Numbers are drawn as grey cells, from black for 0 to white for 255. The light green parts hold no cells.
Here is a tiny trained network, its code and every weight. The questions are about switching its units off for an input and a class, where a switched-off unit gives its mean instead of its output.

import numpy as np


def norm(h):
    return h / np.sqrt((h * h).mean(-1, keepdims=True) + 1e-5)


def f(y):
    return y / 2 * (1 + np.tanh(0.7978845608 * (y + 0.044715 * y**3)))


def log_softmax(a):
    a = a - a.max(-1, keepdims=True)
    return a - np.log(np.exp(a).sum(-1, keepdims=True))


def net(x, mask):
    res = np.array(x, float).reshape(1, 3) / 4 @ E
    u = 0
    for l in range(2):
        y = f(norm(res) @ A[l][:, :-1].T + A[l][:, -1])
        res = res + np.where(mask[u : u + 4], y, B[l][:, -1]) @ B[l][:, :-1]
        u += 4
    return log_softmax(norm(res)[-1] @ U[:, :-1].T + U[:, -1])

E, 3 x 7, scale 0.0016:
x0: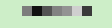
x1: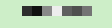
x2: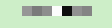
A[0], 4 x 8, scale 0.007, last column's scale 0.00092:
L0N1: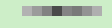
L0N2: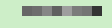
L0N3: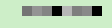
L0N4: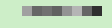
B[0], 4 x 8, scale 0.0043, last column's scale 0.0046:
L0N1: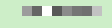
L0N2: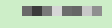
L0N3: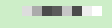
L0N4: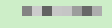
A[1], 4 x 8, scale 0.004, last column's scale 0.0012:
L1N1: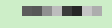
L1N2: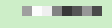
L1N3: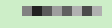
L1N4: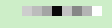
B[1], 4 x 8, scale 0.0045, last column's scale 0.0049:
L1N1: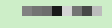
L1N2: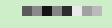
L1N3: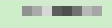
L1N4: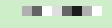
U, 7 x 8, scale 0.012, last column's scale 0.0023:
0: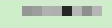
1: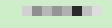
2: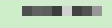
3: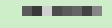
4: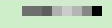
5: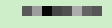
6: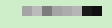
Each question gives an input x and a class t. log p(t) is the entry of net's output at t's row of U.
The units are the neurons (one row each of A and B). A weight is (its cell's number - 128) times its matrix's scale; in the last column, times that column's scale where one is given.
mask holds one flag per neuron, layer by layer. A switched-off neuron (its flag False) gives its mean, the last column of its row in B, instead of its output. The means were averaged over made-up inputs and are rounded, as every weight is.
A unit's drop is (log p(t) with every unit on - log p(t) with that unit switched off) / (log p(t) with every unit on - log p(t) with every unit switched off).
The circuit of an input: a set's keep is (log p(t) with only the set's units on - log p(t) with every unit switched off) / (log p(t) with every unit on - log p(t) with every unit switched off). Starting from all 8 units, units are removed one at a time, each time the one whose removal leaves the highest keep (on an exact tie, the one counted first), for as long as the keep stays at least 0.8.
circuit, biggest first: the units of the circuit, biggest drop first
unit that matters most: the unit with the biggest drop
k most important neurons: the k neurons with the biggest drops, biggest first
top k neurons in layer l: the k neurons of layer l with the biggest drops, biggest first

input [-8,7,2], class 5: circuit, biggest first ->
(L1N4; L1N2; L0N3)
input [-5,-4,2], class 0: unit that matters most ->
L1N2
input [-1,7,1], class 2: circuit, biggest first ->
(L1N1; L1N4)
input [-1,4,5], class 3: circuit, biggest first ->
(L0N3; L1N1)
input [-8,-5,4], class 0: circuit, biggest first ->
(L1N2; L0N3)
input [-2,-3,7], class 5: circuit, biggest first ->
(L0N3; L1N4; L1N2)
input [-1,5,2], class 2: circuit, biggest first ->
(L1N1; L1N4)
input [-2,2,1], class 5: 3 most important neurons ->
(L0N3; L1N4; L0N2)
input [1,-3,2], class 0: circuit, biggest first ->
(L0N3; L1N2)
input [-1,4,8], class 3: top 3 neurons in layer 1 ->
(L1N1; L1N2; L1N3)
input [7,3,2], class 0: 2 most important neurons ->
(L0N3; L1N3)
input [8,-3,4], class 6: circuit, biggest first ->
(L0N4; L0N3)
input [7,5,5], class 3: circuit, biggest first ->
(L0N3; L1N2)
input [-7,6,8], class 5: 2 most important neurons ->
(L1N4; L1N1)
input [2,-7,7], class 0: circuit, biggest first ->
(L0N3)
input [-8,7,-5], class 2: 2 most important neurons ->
(L0N3; L1N4)
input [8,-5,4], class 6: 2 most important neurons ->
(L0N4; L0N3)
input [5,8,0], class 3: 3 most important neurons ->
(L0N3; L1N3; L1N4)
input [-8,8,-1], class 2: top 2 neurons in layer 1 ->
(L1N1; L1N4)
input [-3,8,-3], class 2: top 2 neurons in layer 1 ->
(L1N4; L1N1)
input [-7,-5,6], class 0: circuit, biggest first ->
(L1N2)
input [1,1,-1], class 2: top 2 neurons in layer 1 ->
(L1N4; L1N2)
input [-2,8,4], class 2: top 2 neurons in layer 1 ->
(L1N1; L1N4)
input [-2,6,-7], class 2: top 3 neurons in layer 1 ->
(L1N4; L1N1; L1N3)
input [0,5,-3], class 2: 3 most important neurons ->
(L1N4; L1N1; L0N1)
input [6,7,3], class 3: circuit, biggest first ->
(L0N3; L1N4; L1N2)
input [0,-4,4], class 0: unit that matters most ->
L0N3
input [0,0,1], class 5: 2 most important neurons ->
(L0N3; L1N4)
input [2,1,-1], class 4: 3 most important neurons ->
(L1N4; L0N4; L0N3)
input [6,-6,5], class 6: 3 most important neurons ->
(L0N3; L0N4; L1N4)
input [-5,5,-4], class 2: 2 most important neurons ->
(L0N3; L1N4)
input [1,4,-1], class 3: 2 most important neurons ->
(L0N3; L1N3)
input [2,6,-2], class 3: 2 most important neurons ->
(L0N3; L1N3)
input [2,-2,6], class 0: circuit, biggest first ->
(L0N3)
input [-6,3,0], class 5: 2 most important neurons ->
(L0N3; L1N2)
